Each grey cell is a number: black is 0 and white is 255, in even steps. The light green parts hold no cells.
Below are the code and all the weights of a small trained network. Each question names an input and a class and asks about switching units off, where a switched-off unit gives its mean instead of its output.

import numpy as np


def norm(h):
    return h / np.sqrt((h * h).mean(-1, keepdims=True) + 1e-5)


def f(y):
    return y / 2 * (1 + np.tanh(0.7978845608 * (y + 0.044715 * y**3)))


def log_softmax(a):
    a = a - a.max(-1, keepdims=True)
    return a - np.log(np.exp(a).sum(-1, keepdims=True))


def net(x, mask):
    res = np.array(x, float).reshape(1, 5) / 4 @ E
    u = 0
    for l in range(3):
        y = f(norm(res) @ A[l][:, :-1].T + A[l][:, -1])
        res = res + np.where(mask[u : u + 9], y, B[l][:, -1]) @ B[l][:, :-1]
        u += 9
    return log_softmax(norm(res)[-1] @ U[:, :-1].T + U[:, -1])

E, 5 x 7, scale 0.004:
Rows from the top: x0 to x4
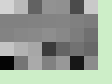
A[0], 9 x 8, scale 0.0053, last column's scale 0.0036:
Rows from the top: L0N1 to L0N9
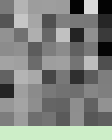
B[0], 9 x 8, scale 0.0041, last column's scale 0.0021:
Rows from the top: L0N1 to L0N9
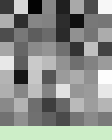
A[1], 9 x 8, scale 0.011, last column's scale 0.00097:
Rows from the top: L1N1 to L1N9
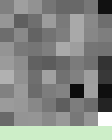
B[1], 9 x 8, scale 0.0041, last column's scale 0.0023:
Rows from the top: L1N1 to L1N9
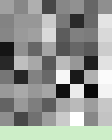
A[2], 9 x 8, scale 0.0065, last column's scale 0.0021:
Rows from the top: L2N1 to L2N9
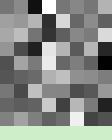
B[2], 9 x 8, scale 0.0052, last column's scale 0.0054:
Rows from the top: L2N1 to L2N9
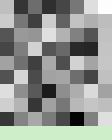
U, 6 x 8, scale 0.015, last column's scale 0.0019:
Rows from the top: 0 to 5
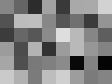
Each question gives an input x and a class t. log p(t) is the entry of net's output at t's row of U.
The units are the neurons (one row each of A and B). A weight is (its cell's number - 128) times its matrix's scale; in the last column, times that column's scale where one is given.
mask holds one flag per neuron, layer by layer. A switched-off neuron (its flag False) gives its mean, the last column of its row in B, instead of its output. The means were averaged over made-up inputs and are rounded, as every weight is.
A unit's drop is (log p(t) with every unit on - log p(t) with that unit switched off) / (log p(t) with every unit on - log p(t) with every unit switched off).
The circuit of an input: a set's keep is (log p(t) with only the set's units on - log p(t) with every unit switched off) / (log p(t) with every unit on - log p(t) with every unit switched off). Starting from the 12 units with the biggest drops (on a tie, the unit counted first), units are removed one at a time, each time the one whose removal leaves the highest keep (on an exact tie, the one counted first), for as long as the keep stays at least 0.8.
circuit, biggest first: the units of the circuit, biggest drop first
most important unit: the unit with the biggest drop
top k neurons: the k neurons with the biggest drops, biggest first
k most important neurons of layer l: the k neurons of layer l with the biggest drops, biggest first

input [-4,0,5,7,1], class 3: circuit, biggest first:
[L0N6]
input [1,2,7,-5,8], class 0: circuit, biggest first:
[L1N7, L2N5]
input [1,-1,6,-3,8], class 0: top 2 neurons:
[L1N7, L0N1]
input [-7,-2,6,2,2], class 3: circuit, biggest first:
[L2N7, L0N1]
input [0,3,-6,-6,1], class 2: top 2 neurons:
[L0N1, L1N7]
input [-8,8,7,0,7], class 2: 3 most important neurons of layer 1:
[L1N9, L1N7, L1N1]
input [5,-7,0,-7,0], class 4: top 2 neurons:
[L1N6, L2N4]
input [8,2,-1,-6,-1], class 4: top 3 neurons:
[L1N6, L2N4, L0N5]
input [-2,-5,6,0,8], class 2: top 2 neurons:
[L2N1, L1N9]
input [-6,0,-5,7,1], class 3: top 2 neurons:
[L0N1, L0N6]
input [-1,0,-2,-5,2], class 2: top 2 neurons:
[L0N1, L1N7]
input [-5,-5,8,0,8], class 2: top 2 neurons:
[L2N1, L1N9]
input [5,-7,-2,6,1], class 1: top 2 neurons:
[L1N7, L0N7]
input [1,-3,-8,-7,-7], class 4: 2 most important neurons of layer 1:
[L1N6, L1N7]
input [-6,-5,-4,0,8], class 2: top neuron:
[L2N1]
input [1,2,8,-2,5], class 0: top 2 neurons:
[L0N1, L1N6]
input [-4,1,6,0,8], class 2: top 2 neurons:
[L2N1, L1N9]
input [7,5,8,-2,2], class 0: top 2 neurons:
[L1N7, L0N1]
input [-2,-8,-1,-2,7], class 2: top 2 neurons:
[L2N1, L2N6]
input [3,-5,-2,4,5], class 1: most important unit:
L0N1
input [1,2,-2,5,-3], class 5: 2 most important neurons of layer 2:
[L2N2, L2N4]
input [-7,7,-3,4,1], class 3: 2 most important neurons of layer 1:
[L1N7, L1N5]
